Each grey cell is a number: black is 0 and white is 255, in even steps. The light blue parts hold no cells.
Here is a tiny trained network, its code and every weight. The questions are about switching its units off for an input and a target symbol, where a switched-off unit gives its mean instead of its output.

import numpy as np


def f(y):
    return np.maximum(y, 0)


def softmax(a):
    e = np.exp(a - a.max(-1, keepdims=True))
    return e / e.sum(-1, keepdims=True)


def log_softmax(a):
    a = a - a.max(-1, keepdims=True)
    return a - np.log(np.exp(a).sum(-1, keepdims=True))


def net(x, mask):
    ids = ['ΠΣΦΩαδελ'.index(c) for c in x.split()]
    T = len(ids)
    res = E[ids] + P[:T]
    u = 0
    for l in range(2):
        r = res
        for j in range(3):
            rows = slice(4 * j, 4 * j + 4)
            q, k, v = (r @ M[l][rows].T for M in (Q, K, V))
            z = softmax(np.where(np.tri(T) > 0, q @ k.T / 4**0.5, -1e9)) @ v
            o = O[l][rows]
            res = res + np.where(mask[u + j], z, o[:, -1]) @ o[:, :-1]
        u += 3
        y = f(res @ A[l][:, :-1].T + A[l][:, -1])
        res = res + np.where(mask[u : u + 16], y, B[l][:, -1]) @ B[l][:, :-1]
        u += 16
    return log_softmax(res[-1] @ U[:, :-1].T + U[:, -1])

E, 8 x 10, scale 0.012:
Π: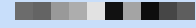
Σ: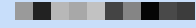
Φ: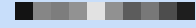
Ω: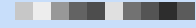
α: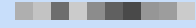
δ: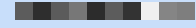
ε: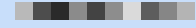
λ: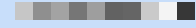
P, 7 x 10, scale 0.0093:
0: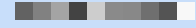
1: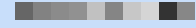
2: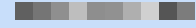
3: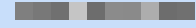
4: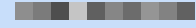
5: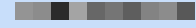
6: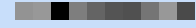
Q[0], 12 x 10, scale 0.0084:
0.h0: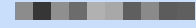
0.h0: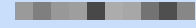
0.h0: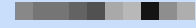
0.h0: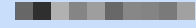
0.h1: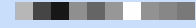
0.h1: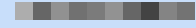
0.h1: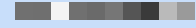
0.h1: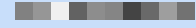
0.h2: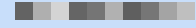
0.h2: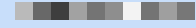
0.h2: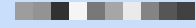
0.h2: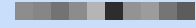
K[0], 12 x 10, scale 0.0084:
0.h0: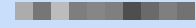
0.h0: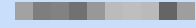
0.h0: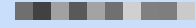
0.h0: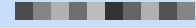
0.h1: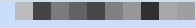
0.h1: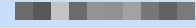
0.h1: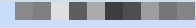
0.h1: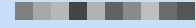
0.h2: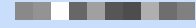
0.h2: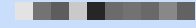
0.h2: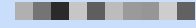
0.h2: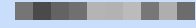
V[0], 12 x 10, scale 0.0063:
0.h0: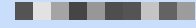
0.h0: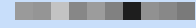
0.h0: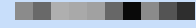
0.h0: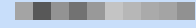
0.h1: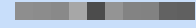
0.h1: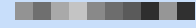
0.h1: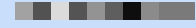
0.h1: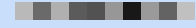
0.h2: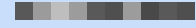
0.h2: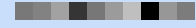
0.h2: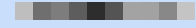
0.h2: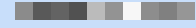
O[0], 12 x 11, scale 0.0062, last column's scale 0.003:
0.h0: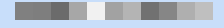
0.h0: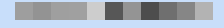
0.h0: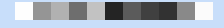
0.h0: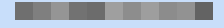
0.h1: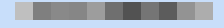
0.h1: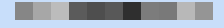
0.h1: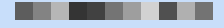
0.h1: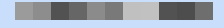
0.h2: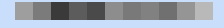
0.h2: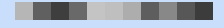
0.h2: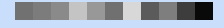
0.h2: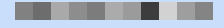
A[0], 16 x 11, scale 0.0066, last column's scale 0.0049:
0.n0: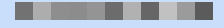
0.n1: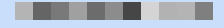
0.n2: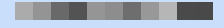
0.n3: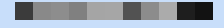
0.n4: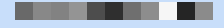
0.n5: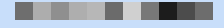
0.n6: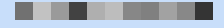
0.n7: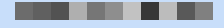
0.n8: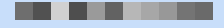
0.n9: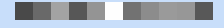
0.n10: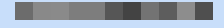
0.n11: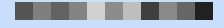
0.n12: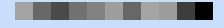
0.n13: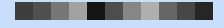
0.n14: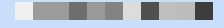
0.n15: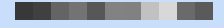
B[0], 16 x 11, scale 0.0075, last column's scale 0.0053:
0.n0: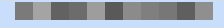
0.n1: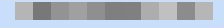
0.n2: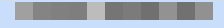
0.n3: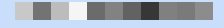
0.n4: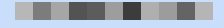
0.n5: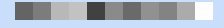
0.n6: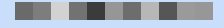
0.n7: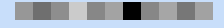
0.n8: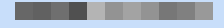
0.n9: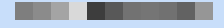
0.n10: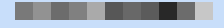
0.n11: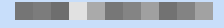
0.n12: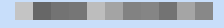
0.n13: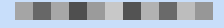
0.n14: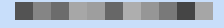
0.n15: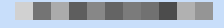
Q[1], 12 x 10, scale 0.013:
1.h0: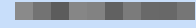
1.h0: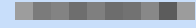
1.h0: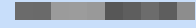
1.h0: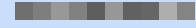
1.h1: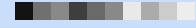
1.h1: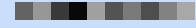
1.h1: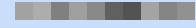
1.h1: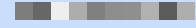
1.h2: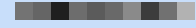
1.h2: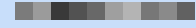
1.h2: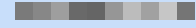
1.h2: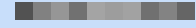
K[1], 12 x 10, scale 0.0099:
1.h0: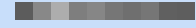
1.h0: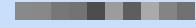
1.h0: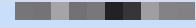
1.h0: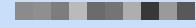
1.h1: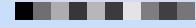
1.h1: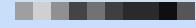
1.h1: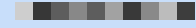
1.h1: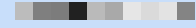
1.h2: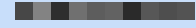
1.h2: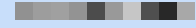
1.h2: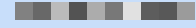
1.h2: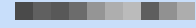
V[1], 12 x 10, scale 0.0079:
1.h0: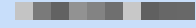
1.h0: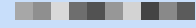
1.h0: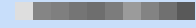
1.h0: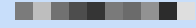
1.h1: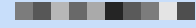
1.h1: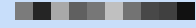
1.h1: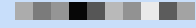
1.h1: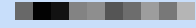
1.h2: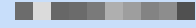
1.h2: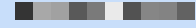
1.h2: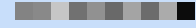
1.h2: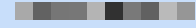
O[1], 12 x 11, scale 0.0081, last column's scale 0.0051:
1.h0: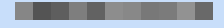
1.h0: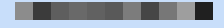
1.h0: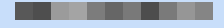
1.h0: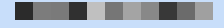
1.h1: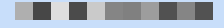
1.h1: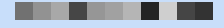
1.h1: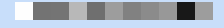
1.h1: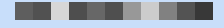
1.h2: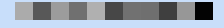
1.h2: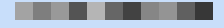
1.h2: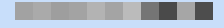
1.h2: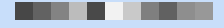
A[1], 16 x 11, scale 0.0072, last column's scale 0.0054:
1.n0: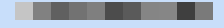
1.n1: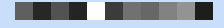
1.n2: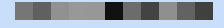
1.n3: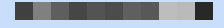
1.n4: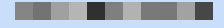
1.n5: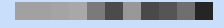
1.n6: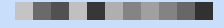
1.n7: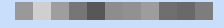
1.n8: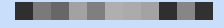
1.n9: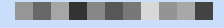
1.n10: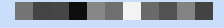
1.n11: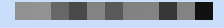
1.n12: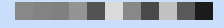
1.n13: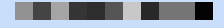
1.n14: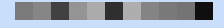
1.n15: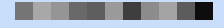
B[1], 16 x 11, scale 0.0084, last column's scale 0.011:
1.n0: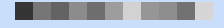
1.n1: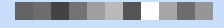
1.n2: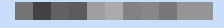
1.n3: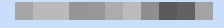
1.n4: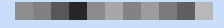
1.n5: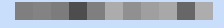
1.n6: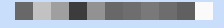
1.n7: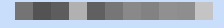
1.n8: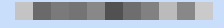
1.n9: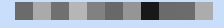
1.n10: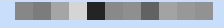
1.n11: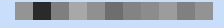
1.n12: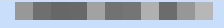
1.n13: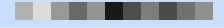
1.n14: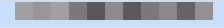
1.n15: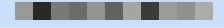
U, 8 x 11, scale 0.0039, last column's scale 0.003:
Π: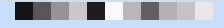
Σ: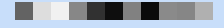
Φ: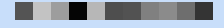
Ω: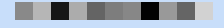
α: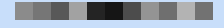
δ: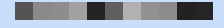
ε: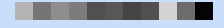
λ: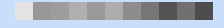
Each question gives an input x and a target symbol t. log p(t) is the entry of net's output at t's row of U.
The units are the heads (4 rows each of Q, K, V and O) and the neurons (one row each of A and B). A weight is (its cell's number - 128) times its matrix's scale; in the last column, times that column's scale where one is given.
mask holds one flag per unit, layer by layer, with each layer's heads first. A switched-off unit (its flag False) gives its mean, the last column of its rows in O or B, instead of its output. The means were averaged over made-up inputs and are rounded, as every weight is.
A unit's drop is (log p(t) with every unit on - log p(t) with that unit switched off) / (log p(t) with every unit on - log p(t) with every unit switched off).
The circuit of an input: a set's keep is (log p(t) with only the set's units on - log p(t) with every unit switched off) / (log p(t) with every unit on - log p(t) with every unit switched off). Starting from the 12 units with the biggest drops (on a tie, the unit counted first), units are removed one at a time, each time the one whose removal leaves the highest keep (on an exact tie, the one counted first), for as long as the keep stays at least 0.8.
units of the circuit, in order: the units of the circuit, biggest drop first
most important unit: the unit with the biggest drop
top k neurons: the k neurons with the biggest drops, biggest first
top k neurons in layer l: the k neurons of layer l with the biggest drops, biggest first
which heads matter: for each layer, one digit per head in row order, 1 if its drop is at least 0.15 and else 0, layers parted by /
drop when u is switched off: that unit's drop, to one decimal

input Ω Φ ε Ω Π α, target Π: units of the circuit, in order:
[1.h1; 0.n7; 0.h1; 1.h2]
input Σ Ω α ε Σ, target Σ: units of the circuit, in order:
[0.h1; 1.h1; 0.h2]
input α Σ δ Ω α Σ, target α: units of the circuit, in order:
[1.h1; 0.h2]
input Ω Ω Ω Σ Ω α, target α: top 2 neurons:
[0.n1; 1.n8]
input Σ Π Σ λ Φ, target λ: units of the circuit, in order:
[1.h1; 1.h2; 0.n4]
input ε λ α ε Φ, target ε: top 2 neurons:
[0.n7; 0.n13]
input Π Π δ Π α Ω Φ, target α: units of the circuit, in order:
[1.h1; 0.n1; 0.h2]
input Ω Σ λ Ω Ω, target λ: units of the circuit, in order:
[1.h1; 0.n4]
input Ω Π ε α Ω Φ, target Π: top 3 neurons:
[0.n7; 1.n6; 0.n3]
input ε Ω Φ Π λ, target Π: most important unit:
0.h0
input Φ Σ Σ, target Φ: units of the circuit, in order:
[1.h1; 1.n1; 1.h2]
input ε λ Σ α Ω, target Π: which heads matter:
111 / 010
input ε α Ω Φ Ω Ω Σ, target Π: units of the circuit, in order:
[0.n7; 1.h1; 0.h2; 1.h2]
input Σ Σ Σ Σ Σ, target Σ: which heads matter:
000 / 011
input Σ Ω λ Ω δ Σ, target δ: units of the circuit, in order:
[1.h1; 0.n13; 1.n0; 1.h2]
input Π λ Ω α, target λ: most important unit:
0.h2
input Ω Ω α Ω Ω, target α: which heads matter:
000 / 010
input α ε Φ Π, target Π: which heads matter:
011 / 010
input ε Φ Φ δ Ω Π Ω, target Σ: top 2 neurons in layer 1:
[1.n9; 1.n3]
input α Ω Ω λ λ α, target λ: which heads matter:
000 / 011
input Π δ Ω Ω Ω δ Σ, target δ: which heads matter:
000 / 010
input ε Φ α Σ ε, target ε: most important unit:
0.h0
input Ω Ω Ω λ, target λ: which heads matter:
000 / 011
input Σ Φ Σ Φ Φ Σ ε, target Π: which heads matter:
011 / 011
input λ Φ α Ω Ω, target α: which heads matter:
001 / 010
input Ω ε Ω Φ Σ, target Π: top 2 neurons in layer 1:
[1.n2; 1.n6]
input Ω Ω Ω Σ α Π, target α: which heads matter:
000 / 010
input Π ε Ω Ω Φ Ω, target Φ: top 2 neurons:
[0.n7; 1.n1]
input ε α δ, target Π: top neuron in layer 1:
[1.n6]
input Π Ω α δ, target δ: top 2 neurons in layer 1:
[1.n0; 1.n6]
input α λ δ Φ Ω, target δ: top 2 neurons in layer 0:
[0.n13; 0.n1]
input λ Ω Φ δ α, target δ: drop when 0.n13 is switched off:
0.2
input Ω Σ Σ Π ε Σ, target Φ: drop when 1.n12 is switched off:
-0.1
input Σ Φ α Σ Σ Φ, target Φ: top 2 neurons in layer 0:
[0.n5; 0.n10]
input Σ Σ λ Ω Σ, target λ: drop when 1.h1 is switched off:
0.7
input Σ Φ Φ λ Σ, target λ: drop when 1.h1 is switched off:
0.8
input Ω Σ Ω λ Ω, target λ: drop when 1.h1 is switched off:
0.8
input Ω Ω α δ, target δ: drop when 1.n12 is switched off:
0.0
